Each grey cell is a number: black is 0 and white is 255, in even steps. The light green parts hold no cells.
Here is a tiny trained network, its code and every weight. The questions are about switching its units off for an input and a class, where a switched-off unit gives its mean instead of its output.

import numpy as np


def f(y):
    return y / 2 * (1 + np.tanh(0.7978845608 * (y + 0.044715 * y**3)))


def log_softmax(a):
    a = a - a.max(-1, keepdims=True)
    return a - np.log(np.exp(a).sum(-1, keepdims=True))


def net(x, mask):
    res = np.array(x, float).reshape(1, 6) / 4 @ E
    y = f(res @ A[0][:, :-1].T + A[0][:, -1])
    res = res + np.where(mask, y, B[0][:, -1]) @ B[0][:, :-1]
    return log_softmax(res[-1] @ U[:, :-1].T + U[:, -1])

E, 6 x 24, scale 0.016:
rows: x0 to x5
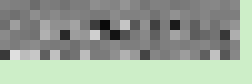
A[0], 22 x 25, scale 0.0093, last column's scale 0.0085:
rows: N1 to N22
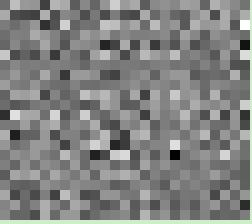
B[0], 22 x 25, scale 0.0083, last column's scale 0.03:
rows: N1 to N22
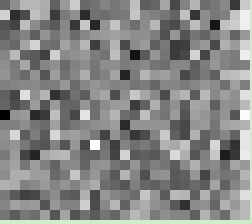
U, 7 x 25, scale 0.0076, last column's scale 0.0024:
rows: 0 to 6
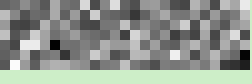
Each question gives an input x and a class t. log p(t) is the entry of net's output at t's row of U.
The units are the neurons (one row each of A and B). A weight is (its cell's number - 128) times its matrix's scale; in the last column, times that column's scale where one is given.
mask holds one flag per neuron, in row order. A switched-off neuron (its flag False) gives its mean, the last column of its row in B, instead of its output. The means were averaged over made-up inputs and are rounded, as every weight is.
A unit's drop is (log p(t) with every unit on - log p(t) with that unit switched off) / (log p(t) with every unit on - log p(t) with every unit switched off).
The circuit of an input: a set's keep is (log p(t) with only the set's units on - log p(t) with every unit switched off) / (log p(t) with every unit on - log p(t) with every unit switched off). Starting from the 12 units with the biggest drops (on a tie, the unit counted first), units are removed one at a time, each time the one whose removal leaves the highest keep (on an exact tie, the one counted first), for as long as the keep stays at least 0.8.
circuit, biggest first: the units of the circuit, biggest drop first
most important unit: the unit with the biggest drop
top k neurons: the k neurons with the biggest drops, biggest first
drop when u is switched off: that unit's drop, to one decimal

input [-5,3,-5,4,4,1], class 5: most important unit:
N10
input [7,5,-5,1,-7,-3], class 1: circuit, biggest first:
(N15, N12)
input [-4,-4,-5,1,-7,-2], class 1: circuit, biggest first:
(N15, N12)
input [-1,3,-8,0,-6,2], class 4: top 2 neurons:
(N10, N3)
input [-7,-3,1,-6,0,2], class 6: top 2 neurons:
(N16, N2)
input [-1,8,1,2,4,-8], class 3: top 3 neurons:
(N2, N12, N16)
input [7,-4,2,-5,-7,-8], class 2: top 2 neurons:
(N2, N16)
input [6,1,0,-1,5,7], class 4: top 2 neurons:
(N10, N16)
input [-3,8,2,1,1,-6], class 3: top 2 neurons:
(N2, N12)
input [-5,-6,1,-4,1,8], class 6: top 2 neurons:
(N16, N12)
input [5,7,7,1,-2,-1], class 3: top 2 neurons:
(N5, N21)
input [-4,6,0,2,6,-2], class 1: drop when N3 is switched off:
0.2
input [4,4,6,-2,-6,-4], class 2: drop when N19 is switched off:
0.0
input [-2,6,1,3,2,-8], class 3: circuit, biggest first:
(N2)
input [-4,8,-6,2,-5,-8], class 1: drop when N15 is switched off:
0.1
